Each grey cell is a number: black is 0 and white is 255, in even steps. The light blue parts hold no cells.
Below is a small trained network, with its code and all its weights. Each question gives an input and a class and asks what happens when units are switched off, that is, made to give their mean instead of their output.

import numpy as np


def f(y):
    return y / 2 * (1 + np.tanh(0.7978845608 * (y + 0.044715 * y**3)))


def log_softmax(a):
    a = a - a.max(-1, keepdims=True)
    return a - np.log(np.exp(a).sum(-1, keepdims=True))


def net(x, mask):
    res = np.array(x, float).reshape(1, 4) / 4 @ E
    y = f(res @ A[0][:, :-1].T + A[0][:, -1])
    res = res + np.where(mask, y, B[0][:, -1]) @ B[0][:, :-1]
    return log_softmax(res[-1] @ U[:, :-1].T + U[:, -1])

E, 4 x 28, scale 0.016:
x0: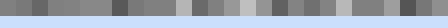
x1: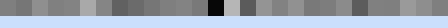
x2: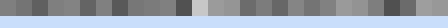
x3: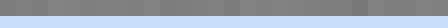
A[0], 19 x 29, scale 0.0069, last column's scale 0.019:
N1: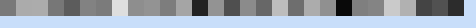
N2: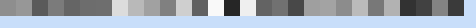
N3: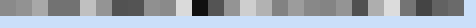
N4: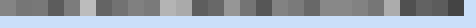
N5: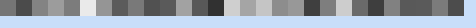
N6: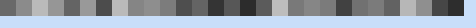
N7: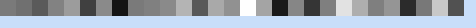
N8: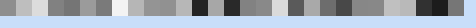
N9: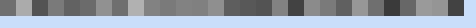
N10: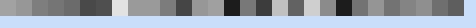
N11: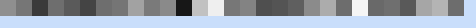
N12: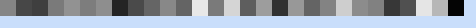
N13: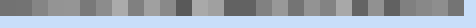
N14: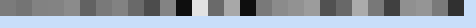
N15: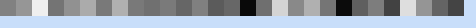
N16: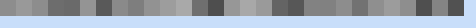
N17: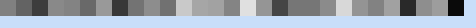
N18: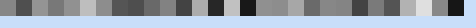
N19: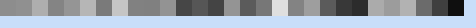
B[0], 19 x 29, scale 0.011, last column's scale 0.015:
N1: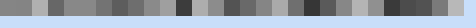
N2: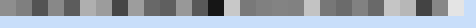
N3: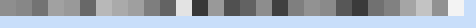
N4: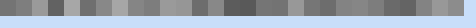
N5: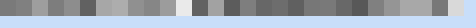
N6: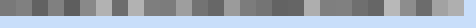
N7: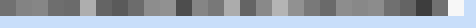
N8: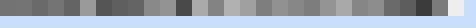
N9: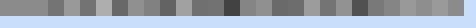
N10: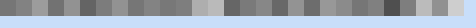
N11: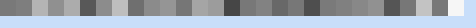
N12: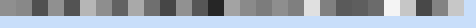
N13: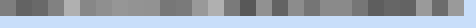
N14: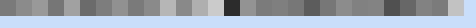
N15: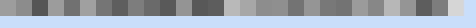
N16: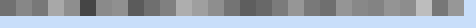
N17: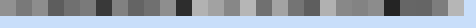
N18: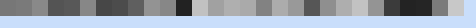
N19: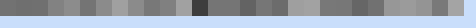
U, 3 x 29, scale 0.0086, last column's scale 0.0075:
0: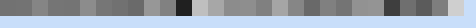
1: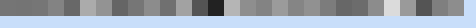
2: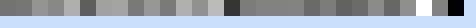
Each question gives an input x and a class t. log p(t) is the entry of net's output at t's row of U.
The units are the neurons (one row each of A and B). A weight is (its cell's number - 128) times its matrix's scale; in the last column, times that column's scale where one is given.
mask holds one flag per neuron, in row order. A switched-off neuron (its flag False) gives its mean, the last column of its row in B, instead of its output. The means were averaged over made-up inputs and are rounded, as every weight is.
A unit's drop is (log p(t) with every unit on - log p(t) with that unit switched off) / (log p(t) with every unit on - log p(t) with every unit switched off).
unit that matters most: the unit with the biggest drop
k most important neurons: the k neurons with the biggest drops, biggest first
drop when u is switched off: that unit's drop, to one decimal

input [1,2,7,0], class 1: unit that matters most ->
N12
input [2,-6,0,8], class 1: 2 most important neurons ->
[N2; N18]
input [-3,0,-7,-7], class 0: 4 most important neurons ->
[N1; N8; N2; N12]
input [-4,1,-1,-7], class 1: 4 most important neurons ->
[N18; N11; N15; N17]
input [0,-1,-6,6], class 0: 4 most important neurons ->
[N1; N8; N12; N15]
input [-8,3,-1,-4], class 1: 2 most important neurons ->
[N15; N6]
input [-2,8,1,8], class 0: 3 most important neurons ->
[N18; N2; N12]
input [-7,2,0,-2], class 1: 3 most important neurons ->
[N15; N6; N11]
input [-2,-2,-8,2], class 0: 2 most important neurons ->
[N1; N8]
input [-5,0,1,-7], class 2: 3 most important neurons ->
[N18; N7; N8]
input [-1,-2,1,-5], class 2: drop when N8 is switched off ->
0.5
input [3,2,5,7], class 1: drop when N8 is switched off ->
0.0
